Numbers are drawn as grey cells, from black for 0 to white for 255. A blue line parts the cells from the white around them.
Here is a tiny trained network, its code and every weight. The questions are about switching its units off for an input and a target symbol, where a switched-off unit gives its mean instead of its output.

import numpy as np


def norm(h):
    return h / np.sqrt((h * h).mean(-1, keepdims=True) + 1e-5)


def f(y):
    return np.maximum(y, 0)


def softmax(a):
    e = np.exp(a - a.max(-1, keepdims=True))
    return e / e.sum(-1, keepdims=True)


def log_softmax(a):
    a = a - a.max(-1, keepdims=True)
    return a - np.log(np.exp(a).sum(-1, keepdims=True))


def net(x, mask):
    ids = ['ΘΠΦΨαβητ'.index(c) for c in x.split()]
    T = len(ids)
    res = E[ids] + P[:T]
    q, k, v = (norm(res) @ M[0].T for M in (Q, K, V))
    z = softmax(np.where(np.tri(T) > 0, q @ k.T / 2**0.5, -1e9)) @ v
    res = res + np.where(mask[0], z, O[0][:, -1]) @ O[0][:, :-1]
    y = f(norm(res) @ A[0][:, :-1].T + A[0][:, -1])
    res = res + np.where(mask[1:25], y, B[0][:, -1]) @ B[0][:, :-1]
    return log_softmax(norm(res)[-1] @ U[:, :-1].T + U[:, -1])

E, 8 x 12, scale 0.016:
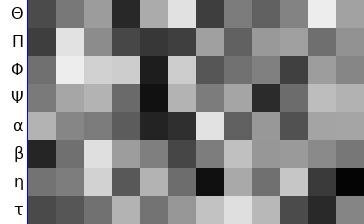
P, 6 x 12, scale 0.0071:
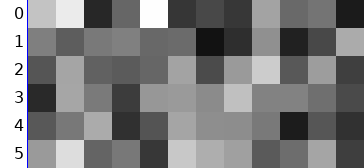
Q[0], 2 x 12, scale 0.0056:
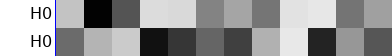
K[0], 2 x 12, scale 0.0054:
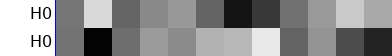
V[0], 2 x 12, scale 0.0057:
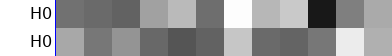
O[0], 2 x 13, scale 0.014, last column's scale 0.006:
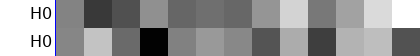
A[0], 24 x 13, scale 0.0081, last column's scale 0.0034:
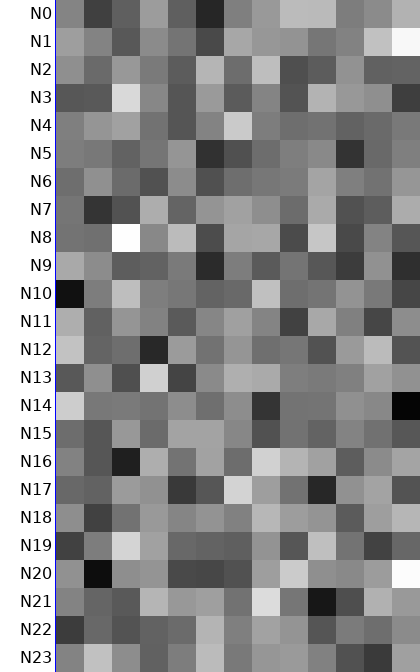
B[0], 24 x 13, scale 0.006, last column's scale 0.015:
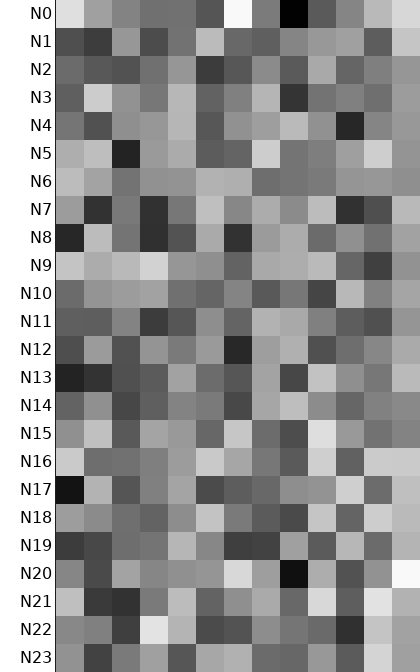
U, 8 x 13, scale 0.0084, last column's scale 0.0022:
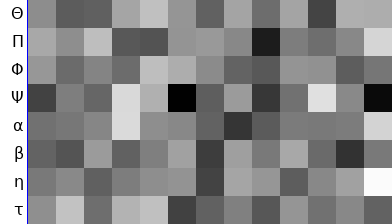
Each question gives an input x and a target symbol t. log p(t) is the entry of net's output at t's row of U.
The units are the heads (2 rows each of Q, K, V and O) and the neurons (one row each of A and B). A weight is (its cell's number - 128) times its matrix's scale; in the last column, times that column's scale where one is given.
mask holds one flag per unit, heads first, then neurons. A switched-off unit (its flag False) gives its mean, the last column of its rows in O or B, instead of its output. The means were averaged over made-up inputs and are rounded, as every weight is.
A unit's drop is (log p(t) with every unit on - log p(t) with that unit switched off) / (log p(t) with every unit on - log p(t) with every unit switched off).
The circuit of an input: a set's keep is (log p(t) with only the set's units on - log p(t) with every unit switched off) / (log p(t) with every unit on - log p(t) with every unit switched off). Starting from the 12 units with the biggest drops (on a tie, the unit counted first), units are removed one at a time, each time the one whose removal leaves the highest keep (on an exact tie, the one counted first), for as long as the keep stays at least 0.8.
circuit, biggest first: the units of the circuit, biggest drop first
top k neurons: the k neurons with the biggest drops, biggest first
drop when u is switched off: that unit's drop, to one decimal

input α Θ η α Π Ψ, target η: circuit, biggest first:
H0; N20; N0
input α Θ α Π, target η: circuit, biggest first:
H0; N20
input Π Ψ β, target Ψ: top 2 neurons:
N10; N19
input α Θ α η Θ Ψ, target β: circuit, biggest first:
H0; N0; N11; N20
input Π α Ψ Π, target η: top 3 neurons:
N20; N0; N16
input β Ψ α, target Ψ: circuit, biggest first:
N17; N7
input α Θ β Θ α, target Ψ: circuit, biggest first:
N17
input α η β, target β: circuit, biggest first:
H0; N8
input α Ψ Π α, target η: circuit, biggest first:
H0; N12
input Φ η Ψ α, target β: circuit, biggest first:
H0; N0; N11; N20
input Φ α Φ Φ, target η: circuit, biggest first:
H0; N20
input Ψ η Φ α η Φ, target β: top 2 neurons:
N0; N11
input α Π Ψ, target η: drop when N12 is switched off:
0.2
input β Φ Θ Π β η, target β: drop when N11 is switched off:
0.1
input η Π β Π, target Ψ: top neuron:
N10
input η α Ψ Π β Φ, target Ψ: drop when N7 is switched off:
0.2
